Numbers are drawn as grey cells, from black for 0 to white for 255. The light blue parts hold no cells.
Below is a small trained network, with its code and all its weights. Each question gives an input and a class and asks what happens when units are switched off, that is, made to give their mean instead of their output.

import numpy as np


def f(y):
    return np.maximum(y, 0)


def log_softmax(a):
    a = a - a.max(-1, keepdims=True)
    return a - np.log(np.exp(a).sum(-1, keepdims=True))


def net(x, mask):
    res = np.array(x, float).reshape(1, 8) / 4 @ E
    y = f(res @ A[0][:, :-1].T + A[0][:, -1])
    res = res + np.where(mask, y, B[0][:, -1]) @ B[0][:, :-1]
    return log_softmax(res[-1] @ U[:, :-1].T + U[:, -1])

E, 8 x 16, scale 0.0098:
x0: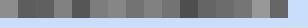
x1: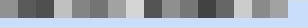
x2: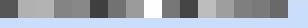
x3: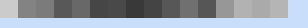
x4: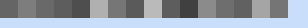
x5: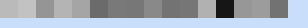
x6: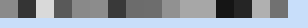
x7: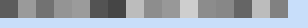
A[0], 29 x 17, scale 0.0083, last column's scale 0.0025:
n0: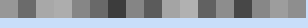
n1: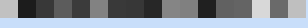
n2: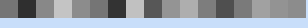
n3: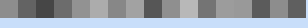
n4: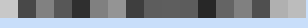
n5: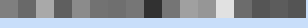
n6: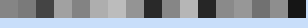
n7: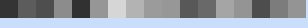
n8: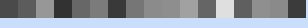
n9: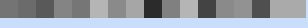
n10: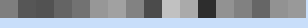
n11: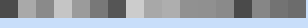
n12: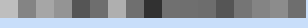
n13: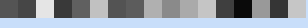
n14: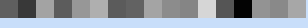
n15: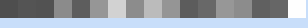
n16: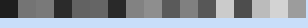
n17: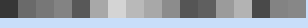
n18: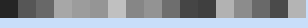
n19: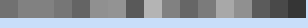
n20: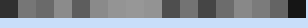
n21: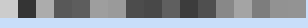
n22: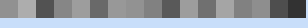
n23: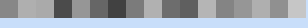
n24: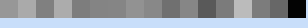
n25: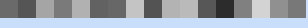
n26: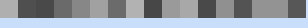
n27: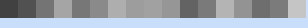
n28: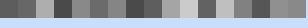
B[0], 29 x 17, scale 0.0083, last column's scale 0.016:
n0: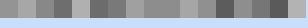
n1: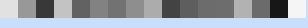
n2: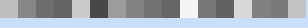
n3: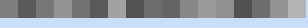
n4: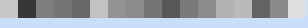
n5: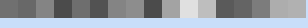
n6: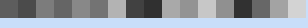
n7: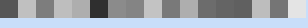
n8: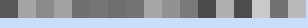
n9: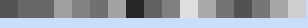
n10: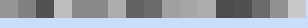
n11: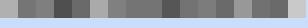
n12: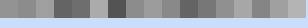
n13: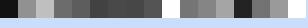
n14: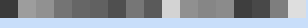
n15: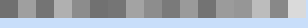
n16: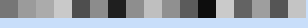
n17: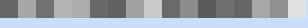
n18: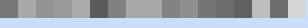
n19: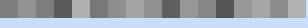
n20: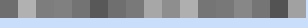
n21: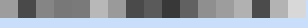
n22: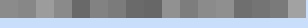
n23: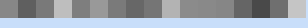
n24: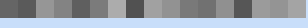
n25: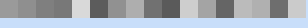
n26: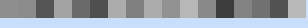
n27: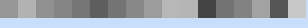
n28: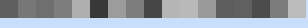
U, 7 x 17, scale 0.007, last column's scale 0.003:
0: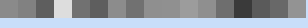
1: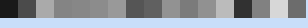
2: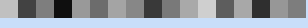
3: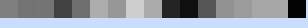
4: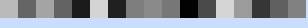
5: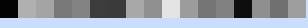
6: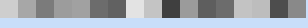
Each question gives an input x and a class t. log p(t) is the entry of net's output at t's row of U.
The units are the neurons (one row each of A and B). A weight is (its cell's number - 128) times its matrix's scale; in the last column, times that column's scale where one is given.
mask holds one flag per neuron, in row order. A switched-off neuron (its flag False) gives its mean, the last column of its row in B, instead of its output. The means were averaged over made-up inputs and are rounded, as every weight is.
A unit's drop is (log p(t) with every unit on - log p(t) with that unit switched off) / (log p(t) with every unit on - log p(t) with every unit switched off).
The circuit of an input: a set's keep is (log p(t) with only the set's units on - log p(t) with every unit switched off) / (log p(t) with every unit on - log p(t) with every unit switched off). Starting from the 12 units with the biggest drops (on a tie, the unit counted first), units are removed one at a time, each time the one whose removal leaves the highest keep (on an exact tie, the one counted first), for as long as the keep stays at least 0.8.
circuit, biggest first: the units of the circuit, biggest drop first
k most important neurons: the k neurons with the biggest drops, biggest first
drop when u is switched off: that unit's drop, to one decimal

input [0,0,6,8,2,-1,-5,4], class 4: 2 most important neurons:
(n13 n7)
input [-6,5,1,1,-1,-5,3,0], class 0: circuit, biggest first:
(n13)
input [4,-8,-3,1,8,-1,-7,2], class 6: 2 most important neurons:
(n13 n14)
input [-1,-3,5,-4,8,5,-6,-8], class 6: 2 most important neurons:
(n13 n14)
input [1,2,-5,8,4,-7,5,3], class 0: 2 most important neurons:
(n10 n9)
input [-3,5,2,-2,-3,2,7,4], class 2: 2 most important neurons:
(n2 n25)
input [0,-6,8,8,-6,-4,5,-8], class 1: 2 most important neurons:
(n21 n4)
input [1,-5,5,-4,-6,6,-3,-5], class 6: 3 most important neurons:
(n13 n14 n6)
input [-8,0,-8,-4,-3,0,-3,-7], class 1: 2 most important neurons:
(n6 n1)
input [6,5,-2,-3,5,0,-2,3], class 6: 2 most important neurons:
(n13 n14)
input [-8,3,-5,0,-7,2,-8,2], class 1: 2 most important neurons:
(n6 n1)
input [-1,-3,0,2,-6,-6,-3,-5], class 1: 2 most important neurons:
(n1 n21)
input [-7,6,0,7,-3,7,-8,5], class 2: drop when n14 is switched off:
0.1
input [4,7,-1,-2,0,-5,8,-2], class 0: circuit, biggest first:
(n1)
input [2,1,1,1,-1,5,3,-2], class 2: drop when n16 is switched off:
0.2
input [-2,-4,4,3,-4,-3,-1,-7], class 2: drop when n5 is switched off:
0.1
